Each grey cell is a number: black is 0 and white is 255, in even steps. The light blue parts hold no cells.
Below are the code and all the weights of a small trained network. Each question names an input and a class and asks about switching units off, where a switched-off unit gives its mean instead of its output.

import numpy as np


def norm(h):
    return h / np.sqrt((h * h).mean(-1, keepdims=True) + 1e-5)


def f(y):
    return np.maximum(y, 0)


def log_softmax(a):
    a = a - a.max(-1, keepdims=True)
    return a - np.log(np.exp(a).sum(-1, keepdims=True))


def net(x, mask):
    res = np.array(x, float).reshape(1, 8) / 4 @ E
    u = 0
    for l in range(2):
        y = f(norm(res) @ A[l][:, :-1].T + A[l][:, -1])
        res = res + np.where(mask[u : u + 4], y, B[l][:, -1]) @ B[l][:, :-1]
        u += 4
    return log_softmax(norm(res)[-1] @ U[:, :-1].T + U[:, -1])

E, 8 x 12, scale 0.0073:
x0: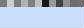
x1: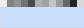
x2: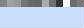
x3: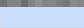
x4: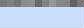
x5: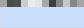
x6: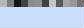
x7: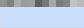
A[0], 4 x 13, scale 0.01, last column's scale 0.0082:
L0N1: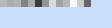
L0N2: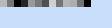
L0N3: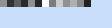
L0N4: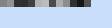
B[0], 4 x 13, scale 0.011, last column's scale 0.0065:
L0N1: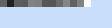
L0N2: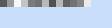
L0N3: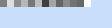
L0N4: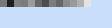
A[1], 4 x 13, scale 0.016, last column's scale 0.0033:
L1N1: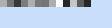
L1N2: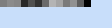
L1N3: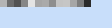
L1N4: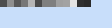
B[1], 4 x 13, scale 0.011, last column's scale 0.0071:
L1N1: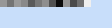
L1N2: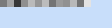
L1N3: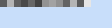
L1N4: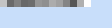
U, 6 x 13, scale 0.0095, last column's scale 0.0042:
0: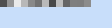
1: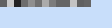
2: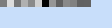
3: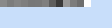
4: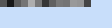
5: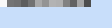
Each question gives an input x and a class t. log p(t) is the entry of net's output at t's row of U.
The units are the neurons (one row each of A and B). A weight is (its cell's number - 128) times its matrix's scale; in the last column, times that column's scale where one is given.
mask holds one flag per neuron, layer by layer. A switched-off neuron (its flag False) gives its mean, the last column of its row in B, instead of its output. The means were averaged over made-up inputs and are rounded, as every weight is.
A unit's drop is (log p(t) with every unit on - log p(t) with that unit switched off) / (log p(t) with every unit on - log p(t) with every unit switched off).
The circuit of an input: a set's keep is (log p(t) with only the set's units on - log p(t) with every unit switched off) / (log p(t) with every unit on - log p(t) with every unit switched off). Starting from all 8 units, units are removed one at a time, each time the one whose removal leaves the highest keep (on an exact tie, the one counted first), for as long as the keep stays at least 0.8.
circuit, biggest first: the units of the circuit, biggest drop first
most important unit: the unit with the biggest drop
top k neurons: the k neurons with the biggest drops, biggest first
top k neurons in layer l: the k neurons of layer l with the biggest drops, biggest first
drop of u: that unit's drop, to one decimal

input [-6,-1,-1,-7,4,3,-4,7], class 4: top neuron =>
L0N1
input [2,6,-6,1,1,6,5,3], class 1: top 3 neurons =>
L1N3; L0N3; L1N4
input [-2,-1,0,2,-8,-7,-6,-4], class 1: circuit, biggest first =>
L1N2; L0N2
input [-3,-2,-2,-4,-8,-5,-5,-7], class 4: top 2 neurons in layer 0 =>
L0N4; L0N2
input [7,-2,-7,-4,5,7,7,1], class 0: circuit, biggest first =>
L0N2; L0N3
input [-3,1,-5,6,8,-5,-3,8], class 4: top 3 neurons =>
L0N1; L1N3; L0N2
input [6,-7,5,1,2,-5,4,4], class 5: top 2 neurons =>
L1N4; L0N3
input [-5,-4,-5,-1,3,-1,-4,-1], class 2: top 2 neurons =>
L0N3; L0N2
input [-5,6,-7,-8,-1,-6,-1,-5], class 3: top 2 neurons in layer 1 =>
L1N1; L1N4
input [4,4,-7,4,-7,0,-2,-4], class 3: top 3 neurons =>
L1N1; L0N3; L0N2
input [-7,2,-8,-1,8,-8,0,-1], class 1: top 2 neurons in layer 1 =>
L1N2; L1N4
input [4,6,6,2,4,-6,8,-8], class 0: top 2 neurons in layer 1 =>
L1N4; L1N1
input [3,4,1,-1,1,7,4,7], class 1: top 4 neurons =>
L1N3; L0N4; L0N3; L1N4
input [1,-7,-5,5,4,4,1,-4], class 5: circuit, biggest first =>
L1N4
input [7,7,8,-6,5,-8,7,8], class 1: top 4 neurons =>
L1N2; L0N3; L1N4; L0N4
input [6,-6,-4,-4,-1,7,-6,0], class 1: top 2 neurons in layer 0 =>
L0N2; L0N3
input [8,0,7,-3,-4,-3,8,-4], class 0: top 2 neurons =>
L0N2; L0N3
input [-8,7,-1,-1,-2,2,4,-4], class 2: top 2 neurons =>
L0N3; L1N4
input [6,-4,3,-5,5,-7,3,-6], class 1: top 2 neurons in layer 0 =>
L0N3; L0N1
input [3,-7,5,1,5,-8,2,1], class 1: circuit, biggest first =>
L1N2
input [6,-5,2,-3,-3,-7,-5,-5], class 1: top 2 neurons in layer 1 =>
L1N2; L1N1
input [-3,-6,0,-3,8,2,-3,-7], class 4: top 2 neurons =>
L0N4; L1N1
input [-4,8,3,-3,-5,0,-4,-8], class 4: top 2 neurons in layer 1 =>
L1N4; L1N1
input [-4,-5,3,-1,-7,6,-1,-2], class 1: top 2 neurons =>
L1N3; L0N2
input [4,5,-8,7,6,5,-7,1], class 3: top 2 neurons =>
L1N1; L0N2
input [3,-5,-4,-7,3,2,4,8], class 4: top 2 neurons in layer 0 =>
L0N1; L0N3
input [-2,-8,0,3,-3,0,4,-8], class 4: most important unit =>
L0N4
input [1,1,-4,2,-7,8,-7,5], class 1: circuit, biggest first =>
L1N3; L0N2
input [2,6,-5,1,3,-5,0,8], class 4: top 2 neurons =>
L0N1; L1N4
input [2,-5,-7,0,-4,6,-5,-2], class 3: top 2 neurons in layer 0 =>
L0N2; L0N3
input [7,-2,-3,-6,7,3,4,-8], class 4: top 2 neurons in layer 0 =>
L0N4; L0N3
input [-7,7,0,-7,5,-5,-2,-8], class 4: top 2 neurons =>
L0N4; L1N4
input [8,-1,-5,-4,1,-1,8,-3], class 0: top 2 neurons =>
L0N2; L0N3
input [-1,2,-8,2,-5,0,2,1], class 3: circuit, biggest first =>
L1N1
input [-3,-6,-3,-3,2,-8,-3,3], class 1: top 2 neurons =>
L1N2; L0N2
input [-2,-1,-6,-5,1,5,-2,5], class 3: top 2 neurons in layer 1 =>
L1N1; L1N2
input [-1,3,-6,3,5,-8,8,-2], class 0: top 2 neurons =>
L0N2; L1N3
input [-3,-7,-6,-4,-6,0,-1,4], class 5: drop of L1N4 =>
0.8
